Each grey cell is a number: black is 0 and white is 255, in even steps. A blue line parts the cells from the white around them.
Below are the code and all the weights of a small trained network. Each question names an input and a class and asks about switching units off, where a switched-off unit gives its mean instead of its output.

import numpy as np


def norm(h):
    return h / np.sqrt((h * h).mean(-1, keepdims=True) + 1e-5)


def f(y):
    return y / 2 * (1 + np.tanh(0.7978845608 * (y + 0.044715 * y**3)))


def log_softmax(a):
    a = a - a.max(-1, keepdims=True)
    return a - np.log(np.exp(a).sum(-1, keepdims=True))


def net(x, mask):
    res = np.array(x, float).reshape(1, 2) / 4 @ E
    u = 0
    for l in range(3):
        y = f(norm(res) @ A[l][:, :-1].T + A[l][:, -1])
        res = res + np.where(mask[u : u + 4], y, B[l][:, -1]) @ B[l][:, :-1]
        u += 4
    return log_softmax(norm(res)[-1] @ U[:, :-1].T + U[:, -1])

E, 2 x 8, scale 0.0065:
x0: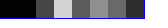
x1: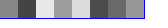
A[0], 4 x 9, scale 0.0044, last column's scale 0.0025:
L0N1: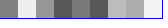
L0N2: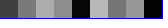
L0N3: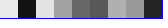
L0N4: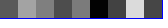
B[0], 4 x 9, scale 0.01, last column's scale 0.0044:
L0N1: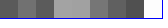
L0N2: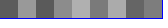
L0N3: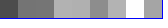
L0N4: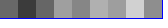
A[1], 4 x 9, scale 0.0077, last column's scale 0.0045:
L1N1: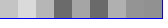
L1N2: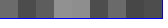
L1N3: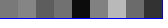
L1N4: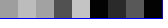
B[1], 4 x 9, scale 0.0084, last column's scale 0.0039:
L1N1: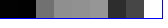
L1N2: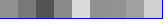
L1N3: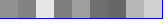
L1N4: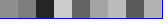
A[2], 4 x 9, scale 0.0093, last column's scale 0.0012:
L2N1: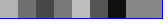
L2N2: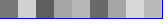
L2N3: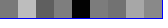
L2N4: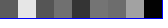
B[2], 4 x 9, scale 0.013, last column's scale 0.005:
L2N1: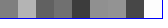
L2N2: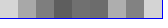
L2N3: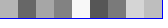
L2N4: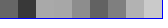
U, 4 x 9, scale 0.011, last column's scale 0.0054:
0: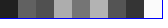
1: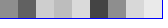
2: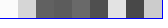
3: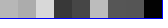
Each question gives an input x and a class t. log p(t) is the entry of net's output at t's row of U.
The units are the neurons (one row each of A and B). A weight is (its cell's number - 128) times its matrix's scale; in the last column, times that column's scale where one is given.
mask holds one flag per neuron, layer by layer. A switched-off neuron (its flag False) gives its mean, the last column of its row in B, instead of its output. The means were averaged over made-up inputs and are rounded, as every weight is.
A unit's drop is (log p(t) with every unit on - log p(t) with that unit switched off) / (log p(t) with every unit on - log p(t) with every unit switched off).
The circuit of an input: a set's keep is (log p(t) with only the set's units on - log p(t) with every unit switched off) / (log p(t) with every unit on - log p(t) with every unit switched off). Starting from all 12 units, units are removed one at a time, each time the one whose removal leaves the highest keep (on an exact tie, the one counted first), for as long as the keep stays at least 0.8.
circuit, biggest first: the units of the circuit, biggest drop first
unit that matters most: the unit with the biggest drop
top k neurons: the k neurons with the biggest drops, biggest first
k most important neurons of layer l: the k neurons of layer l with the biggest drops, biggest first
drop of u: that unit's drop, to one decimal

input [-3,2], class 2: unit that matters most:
L0N1
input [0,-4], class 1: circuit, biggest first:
[L1N1 L2N4]
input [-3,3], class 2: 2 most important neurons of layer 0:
[L0N1 L0N4]
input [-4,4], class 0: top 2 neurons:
[L1N1 L2N3]
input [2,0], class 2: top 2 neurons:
[L1N1 L1N2]
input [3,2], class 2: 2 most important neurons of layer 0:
[L0N4 L0N1]
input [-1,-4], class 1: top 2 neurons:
[L1N1 L2N4]
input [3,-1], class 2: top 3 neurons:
[L1N2 L1N1 L0N1]
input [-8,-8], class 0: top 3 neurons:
[L1N1 L0N1 L2N1]
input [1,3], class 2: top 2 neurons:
[L1N1 L2N2]
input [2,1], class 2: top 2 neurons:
[L1N1 L1N2]
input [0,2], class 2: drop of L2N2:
0.8
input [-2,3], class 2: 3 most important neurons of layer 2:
[L2N2 L2N4 L2N3]
